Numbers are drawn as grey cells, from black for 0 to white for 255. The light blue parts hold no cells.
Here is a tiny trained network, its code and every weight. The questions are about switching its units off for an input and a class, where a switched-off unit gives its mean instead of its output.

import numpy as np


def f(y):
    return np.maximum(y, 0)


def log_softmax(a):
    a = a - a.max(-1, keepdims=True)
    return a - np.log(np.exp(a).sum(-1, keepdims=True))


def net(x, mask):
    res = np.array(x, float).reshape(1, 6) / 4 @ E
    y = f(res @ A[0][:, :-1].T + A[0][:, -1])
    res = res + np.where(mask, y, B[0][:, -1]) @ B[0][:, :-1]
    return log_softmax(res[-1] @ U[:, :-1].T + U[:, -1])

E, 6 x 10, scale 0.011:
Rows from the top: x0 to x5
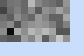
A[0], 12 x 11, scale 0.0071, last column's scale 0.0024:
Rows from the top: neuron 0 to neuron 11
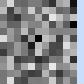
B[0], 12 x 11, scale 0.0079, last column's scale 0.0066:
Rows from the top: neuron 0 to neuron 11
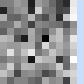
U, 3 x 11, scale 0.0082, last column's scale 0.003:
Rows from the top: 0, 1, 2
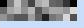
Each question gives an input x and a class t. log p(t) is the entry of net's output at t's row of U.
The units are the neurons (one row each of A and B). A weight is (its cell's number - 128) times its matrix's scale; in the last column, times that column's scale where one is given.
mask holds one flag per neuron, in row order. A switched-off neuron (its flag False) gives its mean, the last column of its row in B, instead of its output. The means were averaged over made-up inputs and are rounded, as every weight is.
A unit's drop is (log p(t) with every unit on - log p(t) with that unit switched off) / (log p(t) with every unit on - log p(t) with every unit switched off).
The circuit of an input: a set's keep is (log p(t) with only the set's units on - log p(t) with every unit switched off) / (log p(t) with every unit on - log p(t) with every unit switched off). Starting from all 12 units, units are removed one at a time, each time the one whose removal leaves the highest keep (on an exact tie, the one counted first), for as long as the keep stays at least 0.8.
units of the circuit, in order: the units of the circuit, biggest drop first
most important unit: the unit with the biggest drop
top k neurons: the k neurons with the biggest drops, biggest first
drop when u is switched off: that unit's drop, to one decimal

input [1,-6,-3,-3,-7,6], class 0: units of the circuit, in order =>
neuron 0; neuron 8
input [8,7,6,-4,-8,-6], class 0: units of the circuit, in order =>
neuron 8
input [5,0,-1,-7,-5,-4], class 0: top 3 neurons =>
neuron 8; neuron 0; neuron 2
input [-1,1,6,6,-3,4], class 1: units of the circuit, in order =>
neuron 7; neuron 6
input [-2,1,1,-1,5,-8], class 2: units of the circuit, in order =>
neuron 5; neuron 10
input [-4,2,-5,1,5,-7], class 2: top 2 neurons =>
neuron 5; neuron 10
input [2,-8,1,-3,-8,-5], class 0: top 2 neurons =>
neuron 0; neuron 8
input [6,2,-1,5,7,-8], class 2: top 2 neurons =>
neuron 5; neuron 10
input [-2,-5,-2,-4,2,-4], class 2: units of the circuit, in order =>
neuron 5; neuron 8; neuron 6
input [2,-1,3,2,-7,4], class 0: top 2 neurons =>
neuron 0; neuron 8
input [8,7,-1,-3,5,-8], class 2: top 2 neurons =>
neuron 5; neuron 10
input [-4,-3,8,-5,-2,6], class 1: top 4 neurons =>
neuron 6; neuron 7; neuron 5; neuron 10
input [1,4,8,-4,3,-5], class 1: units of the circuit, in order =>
neuron 6; neuron 7
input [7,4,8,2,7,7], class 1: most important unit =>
neuron 7
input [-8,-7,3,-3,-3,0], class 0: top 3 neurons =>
neuron 5; neuron 2; neuron 0
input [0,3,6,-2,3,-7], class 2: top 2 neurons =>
neuron 10; neuron 5
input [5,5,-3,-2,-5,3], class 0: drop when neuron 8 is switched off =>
0.3
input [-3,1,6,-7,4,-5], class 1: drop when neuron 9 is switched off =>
-0.1
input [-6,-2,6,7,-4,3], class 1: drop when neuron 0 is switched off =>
-0.1
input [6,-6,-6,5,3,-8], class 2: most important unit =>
neuron 5
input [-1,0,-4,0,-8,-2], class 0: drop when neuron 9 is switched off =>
0.0
